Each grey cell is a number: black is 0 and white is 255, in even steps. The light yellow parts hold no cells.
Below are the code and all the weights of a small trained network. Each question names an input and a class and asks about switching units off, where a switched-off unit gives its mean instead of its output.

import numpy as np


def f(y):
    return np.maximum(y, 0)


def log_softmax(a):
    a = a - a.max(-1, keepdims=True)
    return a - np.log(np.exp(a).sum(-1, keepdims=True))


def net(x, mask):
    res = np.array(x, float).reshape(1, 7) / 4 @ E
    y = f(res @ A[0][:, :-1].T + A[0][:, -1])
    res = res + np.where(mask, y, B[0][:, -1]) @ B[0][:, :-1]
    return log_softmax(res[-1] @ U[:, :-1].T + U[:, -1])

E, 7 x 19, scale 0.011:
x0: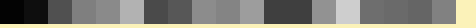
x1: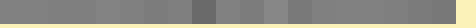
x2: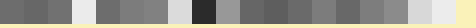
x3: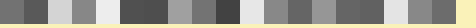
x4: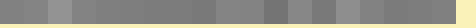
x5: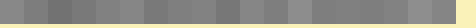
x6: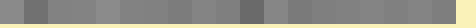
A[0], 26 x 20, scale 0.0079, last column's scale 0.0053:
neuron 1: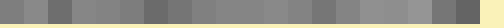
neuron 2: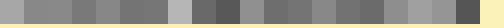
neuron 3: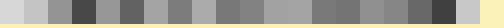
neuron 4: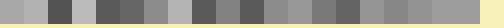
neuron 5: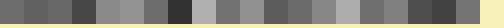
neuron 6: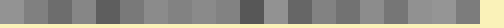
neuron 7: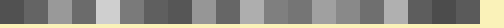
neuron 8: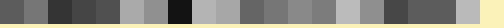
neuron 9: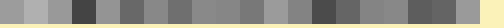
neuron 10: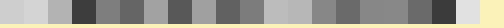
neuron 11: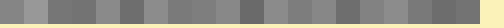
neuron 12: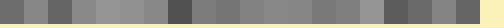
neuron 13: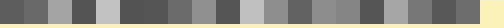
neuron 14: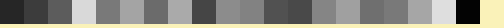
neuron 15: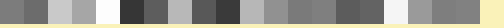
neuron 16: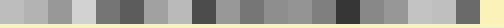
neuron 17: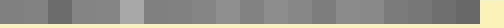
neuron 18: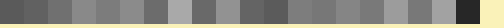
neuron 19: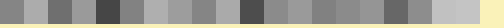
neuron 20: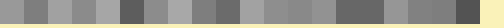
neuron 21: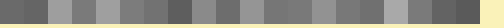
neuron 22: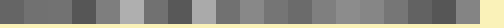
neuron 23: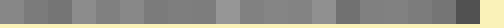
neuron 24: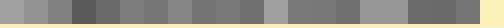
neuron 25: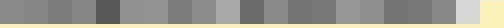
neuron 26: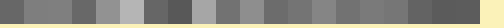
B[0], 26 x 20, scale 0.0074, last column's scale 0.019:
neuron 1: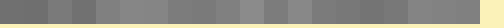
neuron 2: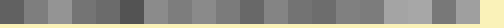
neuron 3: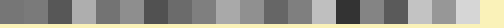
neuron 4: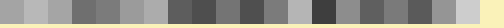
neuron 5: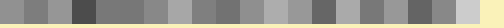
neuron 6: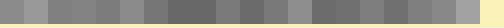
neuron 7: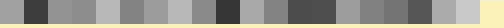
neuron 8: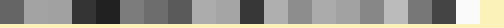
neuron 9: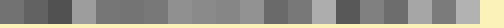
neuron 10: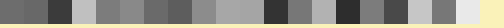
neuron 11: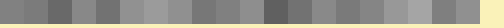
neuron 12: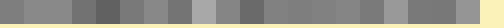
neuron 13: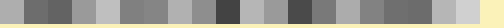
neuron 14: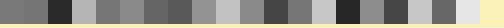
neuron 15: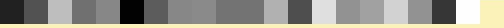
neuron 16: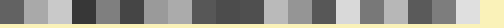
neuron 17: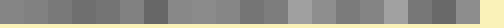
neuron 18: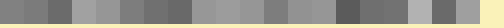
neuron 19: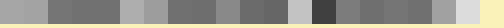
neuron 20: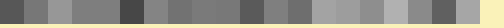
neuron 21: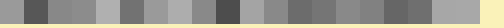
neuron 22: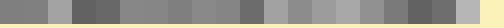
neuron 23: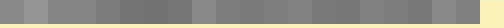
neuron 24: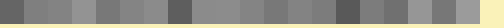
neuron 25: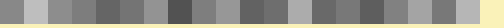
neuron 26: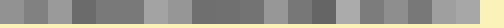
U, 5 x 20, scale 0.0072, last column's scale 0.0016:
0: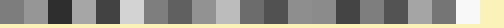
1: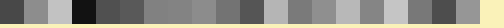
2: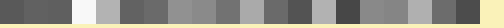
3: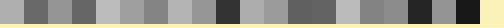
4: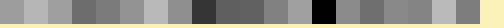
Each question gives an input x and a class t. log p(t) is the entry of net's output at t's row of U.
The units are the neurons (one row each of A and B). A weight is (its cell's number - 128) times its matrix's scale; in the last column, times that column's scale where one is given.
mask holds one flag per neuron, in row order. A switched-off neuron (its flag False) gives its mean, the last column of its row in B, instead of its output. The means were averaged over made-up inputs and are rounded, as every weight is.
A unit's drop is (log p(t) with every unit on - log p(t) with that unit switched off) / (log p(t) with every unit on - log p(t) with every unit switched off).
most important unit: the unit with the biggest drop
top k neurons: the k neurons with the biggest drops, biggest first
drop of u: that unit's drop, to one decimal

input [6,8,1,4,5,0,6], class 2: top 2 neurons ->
neuron 14; neuron 16
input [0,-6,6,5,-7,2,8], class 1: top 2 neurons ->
neuron 16; neuron 10
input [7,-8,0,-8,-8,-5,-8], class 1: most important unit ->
neuron 8
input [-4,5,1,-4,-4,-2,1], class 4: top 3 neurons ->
neuron 14; neuron 16; neuron 4
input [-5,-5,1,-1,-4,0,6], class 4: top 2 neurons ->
neuron 16; neuron 14
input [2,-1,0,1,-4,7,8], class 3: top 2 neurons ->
neuron 10; neuron 8
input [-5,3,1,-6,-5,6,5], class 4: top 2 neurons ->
neuron 14; neuron 16
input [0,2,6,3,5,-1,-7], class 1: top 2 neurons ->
neuron 16; neuron 10
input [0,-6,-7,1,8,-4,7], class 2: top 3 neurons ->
neuron 10; neuron 3; neuron 16
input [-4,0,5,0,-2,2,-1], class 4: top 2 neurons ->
neuron 8; neuron 4
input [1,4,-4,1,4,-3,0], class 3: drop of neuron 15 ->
0.2
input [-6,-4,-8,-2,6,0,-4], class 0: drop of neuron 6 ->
0.0
